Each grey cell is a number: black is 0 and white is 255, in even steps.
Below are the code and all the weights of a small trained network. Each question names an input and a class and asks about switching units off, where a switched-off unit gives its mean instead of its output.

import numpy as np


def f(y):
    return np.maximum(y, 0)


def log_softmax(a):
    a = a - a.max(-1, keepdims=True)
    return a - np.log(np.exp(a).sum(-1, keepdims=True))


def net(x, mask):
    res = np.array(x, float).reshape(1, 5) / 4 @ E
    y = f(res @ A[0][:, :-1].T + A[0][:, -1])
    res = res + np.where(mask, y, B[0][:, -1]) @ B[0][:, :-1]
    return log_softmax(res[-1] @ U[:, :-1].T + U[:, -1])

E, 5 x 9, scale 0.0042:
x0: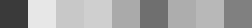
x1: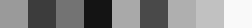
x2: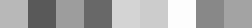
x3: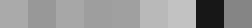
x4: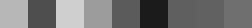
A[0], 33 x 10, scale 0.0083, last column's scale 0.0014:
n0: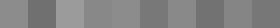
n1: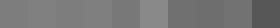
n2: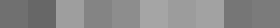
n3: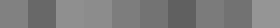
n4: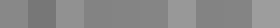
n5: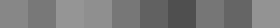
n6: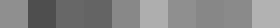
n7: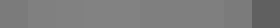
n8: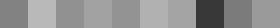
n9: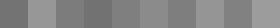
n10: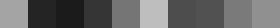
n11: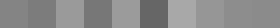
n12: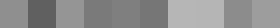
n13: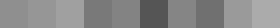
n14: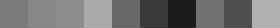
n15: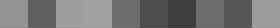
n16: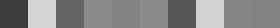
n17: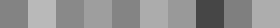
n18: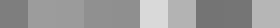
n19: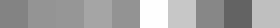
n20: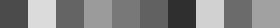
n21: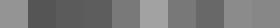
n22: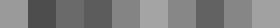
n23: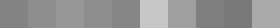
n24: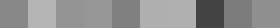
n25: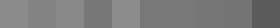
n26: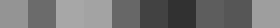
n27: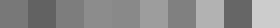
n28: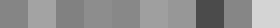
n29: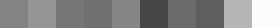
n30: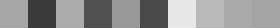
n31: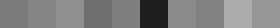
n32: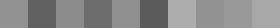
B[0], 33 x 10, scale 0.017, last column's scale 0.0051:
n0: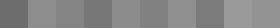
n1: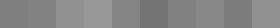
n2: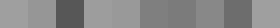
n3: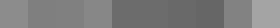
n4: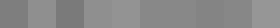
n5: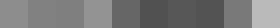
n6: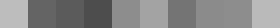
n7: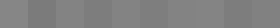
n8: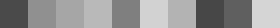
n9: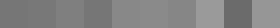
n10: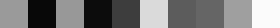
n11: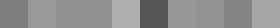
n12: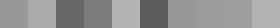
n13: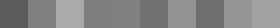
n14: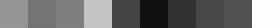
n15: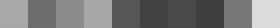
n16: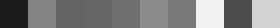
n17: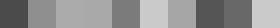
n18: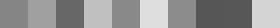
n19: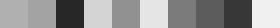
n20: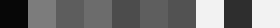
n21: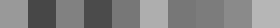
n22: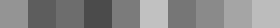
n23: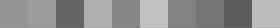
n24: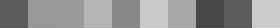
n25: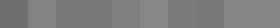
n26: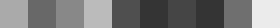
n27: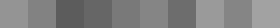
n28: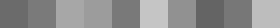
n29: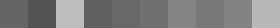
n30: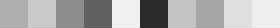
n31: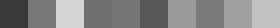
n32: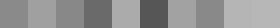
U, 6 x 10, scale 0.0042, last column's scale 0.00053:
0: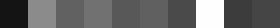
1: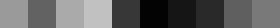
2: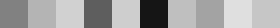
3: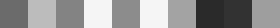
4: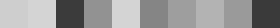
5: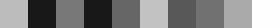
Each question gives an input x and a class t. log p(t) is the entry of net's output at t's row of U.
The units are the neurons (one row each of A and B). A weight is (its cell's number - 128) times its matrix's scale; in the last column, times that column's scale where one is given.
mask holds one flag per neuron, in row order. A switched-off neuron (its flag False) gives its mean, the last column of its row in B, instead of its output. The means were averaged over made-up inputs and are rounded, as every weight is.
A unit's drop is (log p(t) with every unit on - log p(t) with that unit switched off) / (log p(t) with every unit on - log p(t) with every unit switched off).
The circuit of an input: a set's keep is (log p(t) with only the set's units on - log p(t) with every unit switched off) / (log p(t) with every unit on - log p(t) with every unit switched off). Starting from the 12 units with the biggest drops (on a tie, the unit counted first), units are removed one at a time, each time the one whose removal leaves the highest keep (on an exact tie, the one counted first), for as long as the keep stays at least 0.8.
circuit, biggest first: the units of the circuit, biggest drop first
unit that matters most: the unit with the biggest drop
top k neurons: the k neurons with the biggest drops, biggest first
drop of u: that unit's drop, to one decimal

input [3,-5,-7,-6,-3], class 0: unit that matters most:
n20
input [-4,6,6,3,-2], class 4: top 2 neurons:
[n30; n12]
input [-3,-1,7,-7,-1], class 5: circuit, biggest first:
[n10; n6]
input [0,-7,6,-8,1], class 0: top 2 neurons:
[n8; n24]
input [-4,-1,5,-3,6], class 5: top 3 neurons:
[n10; n14; n22]
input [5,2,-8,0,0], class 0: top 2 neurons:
[n20; n16]
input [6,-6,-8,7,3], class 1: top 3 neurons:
[n14; n26; n15]
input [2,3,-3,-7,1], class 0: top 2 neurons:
[n20; n16]
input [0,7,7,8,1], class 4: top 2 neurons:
[n30; n19]
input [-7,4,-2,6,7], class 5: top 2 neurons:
[n10; n22]
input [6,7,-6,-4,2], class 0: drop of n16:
0.2
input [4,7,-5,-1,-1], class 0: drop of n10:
-0.1
